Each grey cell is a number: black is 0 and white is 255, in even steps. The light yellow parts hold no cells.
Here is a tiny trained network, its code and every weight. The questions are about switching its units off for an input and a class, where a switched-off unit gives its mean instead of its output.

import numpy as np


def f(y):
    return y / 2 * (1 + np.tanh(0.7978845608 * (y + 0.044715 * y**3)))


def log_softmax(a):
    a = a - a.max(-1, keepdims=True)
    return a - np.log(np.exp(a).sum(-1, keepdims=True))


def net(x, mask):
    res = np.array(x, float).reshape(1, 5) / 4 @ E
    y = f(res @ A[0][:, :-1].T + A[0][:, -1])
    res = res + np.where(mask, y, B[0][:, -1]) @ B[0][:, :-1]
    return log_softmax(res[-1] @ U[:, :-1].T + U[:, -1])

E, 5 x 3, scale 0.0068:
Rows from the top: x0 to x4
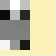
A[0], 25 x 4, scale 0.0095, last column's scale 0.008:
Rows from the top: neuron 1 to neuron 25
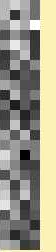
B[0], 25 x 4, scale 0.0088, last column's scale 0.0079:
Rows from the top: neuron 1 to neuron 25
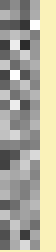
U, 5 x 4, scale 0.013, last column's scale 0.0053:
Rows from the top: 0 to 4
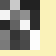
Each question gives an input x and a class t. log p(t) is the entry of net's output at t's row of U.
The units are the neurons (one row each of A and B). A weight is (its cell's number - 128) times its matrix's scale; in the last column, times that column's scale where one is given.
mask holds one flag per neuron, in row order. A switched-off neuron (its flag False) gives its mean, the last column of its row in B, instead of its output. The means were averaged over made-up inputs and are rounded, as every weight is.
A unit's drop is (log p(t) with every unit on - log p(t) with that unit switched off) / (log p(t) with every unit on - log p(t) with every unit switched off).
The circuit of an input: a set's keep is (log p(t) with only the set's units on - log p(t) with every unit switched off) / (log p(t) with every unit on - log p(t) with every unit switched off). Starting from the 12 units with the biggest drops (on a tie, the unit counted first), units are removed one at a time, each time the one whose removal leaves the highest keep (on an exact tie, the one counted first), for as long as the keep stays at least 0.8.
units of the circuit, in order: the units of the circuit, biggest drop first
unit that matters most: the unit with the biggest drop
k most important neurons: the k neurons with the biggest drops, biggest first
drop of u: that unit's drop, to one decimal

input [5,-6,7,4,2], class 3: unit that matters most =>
neuron 3
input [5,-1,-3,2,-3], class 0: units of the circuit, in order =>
(neuron 5; neuron 16)
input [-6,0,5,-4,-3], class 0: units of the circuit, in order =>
(neuron 8; neuron 11; neuron 24)
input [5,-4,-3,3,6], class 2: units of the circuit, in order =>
(neuron 16; neuron 21)
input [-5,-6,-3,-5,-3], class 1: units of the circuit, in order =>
(neuron 3; neuron 2)
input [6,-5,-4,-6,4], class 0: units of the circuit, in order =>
(neuron 5; neuron 1)
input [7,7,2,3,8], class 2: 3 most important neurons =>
(neuron 16; neuron 25; neuron 21)
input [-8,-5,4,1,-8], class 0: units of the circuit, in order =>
(neuron 11; neuron 8; neuron 24)
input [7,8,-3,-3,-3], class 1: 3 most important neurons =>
(neuron 10; neuron 7; neuron 13)
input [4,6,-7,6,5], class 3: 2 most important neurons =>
(neuron 3; neuron 16)
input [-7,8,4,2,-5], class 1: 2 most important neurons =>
(neuron 10; neuron 7)
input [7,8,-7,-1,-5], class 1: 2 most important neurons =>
(neuron 10; neuron 7)
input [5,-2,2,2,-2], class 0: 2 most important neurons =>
(neuron 5; neuron 16)
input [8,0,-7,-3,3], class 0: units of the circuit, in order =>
(neuron 5)
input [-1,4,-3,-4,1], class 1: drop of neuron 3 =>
0.2
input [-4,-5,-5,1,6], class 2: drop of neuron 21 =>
0.2
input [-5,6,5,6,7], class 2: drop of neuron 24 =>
0.0
